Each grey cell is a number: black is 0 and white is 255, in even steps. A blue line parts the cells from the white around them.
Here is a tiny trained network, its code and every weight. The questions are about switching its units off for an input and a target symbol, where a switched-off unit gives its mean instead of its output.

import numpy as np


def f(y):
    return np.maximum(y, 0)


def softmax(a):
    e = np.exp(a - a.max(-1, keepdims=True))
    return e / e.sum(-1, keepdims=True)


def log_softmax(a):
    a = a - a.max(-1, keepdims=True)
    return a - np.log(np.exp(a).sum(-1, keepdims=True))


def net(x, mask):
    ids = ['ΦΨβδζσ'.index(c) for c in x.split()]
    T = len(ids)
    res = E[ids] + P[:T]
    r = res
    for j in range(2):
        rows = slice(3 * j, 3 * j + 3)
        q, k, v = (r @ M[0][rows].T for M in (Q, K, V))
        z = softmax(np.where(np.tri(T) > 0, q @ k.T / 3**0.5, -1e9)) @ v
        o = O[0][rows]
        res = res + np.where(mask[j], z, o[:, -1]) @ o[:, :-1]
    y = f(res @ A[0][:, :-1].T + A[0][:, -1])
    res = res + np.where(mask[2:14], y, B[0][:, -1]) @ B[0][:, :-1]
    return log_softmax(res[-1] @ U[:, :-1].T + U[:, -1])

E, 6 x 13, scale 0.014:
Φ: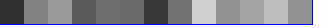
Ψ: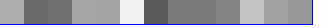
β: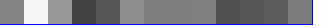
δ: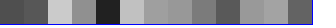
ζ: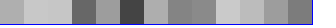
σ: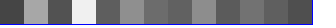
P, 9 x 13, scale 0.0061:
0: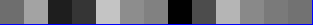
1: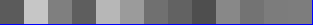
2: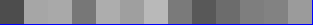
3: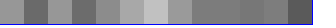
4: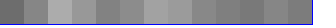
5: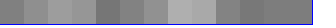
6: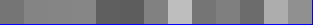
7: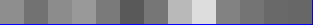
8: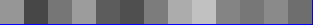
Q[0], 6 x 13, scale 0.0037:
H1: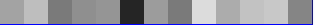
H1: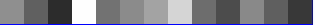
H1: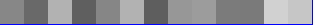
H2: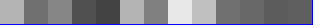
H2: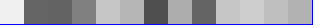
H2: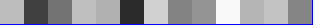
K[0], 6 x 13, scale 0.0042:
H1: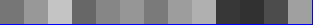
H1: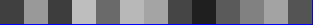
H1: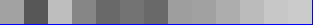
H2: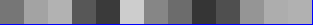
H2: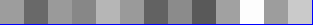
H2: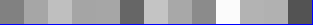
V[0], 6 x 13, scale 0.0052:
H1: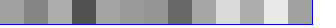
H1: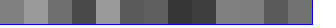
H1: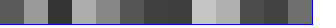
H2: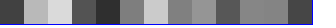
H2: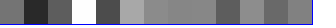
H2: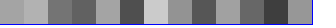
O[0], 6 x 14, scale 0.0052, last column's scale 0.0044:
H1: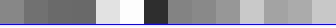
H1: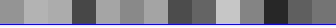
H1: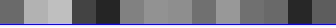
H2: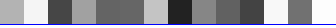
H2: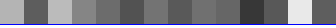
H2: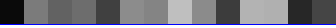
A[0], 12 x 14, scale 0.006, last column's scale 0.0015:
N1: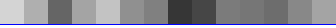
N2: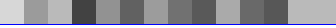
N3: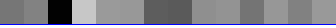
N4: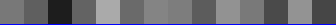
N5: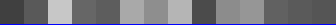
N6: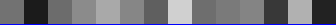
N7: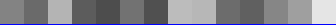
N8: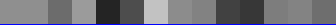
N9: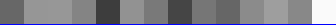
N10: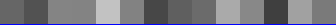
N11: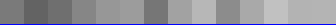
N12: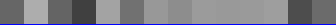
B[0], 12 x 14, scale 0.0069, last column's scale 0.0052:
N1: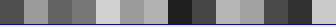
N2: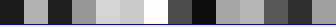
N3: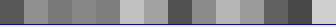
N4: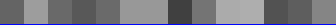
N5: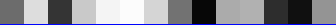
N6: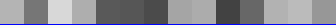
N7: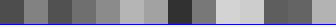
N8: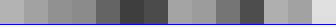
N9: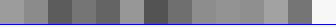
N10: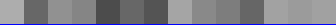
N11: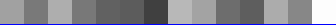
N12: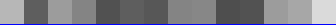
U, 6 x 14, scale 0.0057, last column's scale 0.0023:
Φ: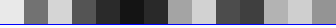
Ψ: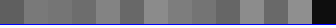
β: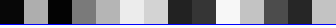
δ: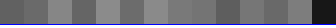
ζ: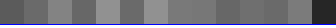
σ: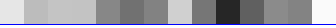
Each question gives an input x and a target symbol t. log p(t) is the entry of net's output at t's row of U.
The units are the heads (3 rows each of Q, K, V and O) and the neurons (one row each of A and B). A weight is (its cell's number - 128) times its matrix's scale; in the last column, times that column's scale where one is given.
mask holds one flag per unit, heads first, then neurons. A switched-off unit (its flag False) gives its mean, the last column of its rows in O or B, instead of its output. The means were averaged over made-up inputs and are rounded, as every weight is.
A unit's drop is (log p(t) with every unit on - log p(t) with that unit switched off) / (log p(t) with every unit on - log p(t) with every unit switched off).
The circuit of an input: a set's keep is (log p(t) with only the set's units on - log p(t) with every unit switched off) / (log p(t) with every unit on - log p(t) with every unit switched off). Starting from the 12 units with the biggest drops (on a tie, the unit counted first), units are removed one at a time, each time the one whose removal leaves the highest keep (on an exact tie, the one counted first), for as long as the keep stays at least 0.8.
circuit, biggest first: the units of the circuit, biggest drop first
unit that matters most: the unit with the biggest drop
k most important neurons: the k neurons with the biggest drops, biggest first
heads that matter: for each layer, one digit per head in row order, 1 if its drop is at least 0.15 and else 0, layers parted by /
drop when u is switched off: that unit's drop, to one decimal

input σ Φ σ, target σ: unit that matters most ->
H1
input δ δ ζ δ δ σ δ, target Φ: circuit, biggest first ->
[H2, N8, N1]
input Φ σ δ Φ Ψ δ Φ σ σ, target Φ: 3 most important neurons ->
[N8, N2, N5]
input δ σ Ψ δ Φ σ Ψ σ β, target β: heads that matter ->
01
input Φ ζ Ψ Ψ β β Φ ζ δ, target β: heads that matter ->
00
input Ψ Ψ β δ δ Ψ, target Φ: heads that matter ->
11
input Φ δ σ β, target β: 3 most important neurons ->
[N2, N11, N1]
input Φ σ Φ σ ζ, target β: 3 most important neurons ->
[N2, N8, N11]
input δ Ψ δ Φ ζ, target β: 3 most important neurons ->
[N2, N8, N1]
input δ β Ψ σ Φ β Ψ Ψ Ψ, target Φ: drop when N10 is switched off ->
0.2
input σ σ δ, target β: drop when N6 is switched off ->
0.1
